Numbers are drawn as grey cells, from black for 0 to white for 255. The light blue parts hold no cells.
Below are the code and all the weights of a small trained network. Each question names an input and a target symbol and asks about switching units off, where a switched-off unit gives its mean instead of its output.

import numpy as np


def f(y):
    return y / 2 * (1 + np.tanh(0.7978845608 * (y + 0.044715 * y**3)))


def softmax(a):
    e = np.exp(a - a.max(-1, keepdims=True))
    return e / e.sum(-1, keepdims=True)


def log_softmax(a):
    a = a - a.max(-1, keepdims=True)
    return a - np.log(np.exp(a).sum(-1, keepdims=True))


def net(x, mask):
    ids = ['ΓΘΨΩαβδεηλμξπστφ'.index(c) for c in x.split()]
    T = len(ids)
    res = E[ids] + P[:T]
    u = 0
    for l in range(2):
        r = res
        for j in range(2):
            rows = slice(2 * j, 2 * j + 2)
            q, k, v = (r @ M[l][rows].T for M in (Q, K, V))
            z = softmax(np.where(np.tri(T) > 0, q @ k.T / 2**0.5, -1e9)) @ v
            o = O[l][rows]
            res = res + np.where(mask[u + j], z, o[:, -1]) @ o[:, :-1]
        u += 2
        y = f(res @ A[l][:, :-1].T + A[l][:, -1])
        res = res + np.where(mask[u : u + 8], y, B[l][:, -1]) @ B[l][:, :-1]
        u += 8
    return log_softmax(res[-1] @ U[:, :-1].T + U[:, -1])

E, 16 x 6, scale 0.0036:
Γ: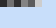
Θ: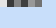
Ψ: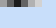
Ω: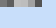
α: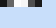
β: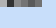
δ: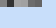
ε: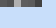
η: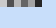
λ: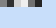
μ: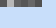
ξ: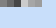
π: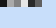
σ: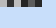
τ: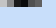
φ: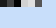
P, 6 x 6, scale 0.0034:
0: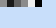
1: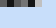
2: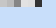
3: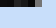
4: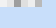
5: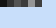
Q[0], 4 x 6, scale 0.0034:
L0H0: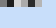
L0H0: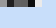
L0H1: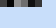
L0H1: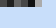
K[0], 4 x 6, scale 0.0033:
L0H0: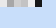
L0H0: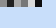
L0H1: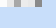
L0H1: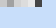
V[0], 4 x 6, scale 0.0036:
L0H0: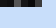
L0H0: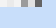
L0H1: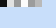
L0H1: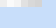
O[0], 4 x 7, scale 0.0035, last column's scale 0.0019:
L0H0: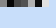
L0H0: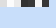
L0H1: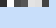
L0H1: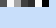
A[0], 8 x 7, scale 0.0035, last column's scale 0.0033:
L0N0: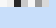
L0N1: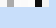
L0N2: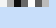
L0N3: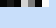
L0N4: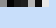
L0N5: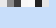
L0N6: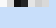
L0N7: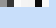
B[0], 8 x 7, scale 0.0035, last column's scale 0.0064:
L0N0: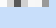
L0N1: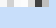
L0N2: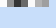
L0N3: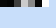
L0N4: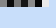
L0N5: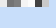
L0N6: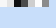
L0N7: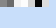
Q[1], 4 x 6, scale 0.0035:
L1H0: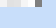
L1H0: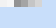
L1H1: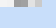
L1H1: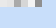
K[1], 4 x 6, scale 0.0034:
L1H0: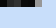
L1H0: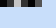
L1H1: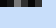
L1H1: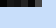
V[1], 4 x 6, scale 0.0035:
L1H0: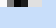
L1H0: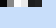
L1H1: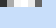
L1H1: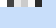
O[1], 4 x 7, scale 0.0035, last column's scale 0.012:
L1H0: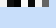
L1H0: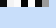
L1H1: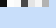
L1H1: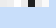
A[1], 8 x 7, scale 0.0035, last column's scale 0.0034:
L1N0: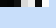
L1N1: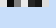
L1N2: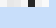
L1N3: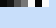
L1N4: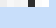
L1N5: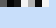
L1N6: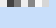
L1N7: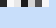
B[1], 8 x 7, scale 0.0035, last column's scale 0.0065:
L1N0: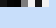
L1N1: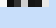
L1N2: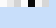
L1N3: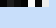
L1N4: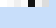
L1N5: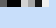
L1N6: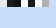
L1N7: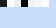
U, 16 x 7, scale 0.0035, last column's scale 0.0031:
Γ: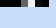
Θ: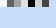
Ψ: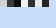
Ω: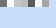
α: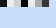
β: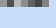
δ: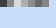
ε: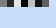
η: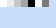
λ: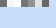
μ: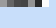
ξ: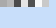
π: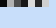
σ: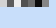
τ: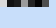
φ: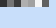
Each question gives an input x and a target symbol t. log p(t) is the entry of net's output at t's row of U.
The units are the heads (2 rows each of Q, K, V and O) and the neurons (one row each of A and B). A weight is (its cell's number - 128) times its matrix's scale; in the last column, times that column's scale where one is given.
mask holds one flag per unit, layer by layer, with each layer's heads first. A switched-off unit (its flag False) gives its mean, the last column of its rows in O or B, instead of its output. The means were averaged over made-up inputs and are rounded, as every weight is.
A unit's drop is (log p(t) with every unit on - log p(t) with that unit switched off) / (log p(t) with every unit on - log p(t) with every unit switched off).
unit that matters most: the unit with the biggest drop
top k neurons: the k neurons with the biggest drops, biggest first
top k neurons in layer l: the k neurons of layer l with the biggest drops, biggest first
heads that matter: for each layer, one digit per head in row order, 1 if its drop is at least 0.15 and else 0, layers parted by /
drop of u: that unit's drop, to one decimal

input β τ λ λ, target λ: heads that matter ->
00 / 11
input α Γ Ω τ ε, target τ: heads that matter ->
00 / 11
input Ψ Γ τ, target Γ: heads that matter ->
00 / 01
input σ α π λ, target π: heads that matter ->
00 / 11
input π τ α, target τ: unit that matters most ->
L1H1
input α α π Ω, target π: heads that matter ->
00 / 10
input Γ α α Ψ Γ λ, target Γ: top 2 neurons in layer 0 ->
(L0N3 L0N6)
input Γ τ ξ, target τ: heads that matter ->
00 / 11
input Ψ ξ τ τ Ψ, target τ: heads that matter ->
00 / 01
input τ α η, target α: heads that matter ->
00 / 10
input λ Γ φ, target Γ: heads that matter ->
00 / 01
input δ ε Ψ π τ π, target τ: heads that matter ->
00 / 10
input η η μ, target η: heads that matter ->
10 / 00
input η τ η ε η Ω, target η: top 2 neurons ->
(L0N1 L0N5)
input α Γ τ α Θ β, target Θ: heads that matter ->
00 / 11
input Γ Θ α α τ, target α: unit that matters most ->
L1H0
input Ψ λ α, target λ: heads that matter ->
11 / 10
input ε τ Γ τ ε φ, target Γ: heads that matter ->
00 / 00
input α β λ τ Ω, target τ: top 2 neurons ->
(L0N7 L0N1)
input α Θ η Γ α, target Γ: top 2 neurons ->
(L0N1 L0N7)
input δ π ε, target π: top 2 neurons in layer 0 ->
(L0N1 L0N5)
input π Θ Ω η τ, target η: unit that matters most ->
L0N3
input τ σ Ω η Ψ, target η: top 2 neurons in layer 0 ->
(L0N3 L0N4)
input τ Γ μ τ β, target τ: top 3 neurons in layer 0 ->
(L0N7 L0N1 L0N5)
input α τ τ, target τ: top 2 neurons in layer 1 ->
(L1N7 L1N1)
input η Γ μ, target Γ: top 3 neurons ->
(L0N1 L0N5 L0N7)
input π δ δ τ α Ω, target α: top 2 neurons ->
(L1N7 L0N1)
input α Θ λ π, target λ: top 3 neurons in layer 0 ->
(L0N1 L0N7 L0N5)
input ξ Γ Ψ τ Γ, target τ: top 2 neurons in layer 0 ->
(L0N7 L0N1)
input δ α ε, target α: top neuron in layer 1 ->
(L1N7)
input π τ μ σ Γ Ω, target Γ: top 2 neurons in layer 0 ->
(L0N3 L0N7)
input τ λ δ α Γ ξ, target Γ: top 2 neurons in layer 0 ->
(L0N3 L0N4)
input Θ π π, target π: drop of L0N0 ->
0.2
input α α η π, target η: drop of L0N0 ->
0.1
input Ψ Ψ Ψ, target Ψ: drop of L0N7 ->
0.1
